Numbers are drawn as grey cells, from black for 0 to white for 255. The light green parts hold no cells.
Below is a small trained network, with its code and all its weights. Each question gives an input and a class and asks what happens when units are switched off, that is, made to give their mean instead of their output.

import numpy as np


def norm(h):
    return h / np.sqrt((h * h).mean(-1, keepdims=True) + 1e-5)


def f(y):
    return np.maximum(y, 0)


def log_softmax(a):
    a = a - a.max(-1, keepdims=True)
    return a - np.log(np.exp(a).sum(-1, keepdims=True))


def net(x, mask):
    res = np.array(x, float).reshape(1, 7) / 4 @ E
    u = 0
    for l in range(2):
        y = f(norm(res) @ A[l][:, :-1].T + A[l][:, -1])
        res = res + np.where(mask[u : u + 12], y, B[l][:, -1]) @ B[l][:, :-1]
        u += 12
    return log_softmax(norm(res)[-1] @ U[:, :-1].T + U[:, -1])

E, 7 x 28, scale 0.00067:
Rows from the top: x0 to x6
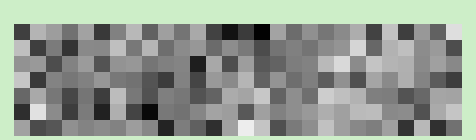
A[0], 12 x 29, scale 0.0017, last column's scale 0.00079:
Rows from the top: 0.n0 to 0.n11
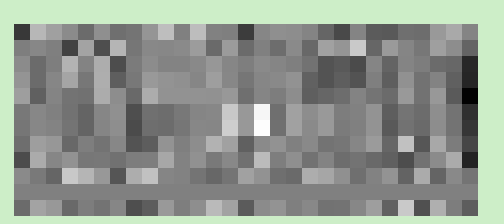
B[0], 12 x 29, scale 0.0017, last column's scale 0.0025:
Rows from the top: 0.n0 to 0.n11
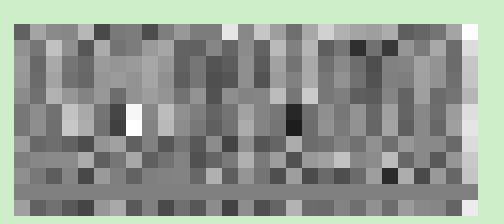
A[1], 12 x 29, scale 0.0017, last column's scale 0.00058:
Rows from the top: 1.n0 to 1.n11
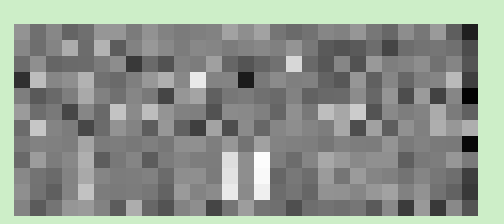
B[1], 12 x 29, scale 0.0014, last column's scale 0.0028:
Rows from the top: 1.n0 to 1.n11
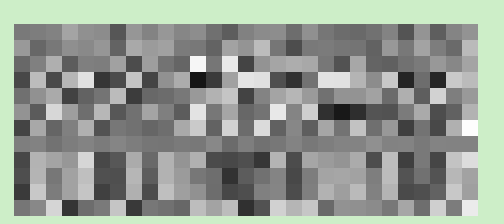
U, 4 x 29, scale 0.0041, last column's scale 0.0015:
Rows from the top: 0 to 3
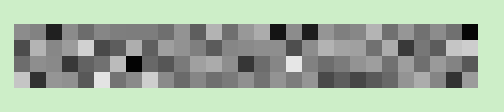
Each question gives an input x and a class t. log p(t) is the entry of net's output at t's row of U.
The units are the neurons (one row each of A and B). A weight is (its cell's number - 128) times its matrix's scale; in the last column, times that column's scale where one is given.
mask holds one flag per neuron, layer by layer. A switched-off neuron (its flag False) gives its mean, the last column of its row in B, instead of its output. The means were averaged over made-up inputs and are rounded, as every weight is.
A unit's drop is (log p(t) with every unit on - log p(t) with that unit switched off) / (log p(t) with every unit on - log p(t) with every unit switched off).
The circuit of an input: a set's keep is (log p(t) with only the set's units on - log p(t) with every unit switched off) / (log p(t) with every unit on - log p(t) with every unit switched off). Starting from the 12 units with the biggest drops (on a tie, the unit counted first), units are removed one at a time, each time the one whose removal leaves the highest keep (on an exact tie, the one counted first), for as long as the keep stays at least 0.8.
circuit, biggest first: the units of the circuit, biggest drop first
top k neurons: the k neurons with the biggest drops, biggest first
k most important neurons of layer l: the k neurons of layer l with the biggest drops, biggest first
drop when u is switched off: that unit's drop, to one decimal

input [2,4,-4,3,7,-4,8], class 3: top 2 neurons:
0.n0; 1.n5
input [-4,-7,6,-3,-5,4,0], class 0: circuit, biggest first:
0.n11; 0.n7; 1.n8
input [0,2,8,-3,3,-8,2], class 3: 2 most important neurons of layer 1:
1.n5; 1.n3
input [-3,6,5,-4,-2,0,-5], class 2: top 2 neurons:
0.n6; 0.n5
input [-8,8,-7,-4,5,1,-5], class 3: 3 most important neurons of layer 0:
0.n11; 0.n7; 0.n1
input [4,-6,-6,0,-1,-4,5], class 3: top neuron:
0.n9
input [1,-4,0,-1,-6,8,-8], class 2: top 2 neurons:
0.n11; 0.n7
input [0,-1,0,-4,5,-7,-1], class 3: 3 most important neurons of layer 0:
0.n9; 0.n6; 0.n5
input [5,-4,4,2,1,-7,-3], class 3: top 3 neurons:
0.n0; 1.n3; 1.n8
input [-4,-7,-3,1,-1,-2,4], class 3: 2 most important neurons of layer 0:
0.n0; 0.n2
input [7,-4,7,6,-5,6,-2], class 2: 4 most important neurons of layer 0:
0.n6; 0.n5; 0.n0; 0.n8
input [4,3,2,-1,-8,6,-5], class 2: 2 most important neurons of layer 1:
1.n2; 1.n8
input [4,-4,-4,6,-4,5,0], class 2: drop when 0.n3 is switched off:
-0.1
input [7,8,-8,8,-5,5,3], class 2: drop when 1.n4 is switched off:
0.1
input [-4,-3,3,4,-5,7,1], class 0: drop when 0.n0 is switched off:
0.2
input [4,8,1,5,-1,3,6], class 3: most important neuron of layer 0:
0.n1
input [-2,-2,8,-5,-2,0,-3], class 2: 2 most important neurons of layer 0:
0.n6; 0.n5
